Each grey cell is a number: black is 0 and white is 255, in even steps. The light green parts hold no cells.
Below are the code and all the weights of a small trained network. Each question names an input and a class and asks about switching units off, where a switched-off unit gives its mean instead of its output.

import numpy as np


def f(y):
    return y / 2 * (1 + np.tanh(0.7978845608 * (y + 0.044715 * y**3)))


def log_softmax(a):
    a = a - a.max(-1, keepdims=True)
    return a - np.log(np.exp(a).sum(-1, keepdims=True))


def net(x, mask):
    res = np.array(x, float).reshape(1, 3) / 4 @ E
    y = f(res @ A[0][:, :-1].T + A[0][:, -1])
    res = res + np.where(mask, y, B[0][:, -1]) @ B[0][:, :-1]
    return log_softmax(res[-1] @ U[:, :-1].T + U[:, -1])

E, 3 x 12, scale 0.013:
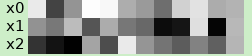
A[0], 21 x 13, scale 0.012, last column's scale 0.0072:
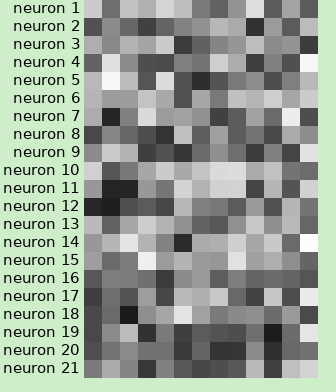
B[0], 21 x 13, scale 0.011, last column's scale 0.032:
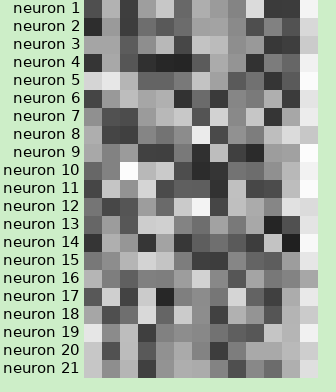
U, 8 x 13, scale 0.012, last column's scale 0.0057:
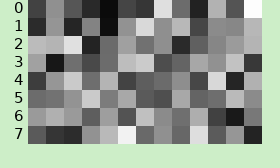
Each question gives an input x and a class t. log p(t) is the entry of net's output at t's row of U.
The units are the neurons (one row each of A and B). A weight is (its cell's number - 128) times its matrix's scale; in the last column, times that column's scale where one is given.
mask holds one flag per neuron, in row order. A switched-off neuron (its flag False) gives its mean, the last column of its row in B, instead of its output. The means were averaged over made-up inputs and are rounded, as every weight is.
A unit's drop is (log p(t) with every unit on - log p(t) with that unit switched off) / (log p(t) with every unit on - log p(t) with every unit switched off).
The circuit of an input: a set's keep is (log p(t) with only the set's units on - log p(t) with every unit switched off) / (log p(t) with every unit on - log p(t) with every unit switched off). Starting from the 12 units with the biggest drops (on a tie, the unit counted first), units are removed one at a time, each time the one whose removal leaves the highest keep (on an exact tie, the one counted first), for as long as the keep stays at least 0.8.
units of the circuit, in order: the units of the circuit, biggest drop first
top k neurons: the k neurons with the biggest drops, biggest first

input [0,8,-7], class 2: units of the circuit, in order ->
[neuron 19]
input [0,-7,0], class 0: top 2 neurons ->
[neuron 12; neuron 4]
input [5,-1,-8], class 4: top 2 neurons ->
[neuron 14; neuron 6]
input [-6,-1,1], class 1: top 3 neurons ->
[neuron 8; neuron 14; neuron 17]
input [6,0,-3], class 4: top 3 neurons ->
[neuron 10; neuron 6; neuron 14]
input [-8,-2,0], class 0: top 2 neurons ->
[neuron 9; neuron 4]
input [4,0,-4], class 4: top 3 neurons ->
[neuron 14; neuron 6; neuron 10]
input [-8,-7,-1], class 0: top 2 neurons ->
[neuron 9; neuron 4]
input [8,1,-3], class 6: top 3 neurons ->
[neuron 1; neuron 3; neuron 13]
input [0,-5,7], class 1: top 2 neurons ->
[neuron 17; neuron 2]
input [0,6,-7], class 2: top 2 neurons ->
[neuron 19; neuron 21]
